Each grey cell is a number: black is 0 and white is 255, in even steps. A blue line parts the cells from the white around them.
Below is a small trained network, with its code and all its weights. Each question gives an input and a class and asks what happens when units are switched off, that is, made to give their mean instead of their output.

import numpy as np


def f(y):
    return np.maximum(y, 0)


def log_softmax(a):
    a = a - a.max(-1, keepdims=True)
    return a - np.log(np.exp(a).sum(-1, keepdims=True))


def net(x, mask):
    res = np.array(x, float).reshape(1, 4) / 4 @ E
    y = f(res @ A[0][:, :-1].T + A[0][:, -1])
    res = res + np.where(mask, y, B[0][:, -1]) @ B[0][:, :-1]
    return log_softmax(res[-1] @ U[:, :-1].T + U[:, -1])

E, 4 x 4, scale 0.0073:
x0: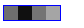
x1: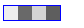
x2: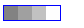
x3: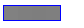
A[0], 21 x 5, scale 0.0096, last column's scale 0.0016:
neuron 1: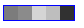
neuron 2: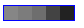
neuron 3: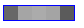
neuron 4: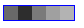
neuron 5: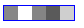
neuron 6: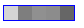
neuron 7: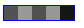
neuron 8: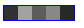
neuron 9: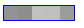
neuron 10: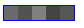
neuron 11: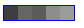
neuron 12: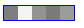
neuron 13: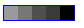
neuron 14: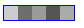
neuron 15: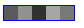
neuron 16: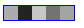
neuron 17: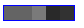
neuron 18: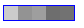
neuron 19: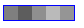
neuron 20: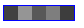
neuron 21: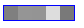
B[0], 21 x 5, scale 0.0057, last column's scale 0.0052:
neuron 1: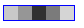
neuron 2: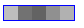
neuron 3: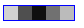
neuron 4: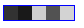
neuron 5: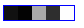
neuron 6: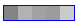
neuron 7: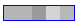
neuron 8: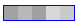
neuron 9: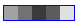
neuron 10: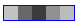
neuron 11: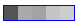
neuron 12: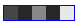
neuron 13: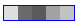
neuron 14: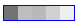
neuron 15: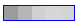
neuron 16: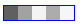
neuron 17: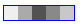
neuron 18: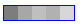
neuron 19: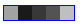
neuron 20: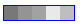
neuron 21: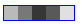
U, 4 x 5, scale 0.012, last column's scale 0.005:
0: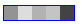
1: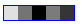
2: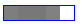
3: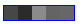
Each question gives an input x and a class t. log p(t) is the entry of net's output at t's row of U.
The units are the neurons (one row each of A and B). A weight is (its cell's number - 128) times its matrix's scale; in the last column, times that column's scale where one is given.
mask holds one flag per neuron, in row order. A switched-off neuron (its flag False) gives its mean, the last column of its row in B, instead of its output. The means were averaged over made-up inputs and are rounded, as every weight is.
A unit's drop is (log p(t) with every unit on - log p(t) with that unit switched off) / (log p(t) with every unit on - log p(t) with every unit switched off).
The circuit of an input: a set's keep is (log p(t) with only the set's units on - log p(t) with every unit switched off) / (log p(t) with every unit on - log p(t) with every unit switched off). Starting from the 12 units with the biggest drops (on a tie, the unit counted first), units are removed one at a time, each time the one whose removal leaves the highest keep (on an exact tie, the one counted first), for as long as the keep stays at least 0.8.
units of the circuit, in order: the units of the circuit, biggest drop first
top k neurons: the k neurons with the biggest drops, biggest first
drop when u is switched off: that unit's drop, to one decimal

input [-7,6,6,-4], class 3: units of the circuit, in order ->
(neuron 5; neuron 12)
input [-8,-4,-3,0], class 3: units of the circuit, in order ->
(neuron 5)
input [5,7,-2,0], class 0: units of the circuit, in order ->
(neuron 16; neuron 14)
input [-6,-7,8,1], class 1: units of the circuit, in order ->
(neuron 3; neuron 21)
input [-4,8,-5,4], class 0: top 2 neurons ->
(neuron 14; neuron 18)
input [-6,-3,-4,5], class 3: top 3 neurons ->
(neuron 5; neuron 12; neuron 1)
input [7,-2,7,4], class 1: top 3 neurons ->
(neuron 21; neuron 1; neuron 5)
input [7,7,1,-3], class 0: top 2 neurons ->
(neuron 16; neuron 5)
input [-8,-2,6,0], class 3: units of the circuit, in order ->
(neuron 5; neuron 12)
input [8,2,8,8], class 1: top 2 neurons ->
(neuron 1; neuron 21)
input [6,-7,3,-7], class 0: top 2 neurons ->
(neuron 15; neuron 5)
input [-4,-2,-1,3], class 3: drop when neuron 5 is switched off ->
0.3
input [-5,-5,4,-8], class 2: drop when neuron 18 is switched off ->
0.1
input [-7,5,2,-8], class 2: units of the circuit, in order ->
(neuron 5)
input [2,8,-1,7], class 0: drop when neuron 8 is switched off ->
0.0
